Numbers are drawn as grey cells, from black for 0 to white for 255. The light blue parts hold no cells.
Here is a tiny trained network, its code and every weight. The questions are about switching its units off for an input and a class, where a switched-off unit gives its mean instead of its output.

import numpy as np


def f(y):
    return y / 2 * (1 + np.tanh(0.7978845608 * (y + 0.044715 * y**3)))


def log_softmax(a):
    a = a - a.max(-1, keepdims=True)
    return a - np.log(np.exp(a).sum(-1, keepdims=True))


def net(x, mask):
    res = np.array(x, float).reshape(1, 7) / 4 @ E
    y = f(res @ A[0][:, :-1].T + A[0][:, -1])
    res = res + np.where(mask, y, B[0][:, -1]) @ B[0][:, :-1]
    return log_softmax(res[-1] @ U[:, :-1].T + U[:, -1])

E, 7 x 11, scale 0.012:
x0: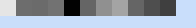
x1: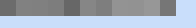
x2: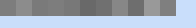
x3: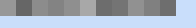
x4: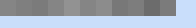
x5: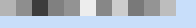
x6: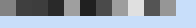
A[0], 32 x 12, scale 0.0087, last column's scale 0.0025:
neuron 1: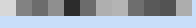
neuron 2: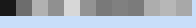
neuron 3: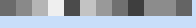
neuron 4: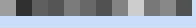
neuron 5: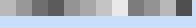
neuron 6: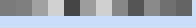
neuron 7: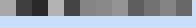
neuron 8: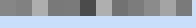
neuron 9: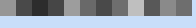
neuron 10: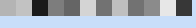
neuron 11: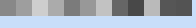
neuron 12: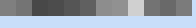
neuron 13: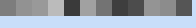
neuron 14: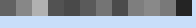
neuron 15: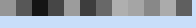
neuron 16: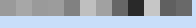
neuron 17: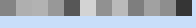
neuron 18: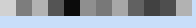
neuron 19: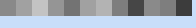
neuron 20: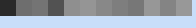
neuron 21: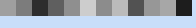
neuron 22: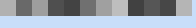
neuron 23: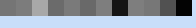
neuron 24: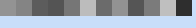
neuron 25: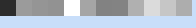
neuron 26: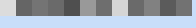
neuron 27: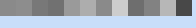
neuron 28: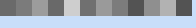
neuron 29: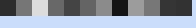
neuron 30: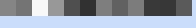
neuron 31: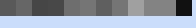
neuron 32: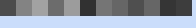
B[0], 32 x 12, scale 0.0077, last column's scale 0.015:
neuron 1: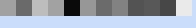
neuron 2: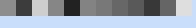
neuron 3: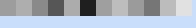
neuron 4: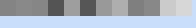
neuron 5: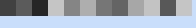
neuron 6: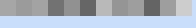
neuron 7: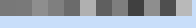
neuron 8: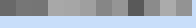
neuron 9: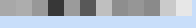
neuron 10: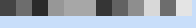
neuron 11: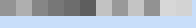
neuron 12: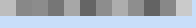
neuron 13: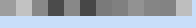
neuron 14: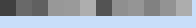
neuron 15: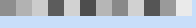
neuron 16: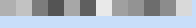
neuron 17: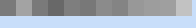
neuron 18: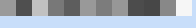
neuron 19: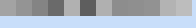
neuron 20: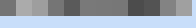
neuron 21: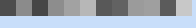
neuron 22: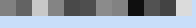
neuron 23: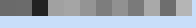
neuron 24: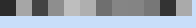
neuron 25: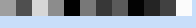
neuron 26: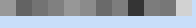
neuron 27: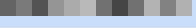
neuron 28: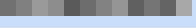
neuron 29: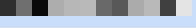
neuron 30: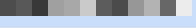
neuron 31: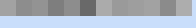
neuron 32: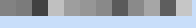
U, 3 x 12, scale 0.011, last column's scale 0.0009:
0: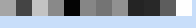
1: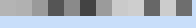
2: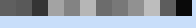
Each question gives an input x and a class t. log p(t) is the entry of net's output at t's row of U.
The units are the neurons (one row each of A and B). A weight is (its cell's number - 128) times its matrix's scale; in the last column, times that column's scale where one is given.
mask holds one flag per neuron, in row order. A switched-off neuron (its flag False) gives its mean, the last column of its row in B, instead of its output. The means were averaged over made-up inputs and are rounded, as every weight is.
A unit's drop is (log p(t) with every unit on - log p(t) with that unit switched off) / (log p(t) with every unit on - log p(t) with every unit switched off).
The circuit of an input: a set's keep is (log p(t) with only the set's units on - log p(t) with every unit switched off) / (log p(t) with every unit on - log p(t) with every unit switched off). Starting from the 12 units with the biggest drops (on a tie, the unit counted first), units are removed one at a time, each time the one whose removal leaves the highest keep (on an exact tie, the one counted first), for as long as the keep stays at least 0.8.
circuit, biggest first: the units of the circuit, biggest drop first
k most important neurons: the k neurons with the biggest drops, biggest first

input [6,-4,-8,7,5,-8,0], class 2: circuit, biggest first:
[neuron 30]
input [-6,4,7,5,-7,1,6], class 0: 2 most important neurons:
[neuron 25; neuron 2]
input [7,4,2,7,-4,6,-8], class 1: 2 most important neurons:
[neuron 3; neuron 16]
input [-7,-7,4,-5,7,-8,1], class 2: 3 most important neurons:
[neuron 29; neuron 32; neuron 23]
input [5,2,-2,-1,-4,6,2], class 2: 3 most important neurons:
[neuron 10; neuron 25; neuron 5]
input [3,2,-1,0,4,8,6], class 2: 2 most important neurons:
[neuron 10; neuron 5]
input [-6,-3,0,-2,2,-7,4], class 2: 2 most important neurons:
[neuron 29; neuron 32]
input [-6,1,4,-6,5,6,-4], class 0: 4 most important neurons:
[neuron 25; neuron 2; neuron 29; neuron 30]
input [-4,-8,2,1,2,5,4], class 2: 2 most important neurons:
[neuron 10; neuron 1]
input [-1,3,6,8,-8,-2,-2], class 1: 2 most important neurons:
[neuron 10; neuron 5]
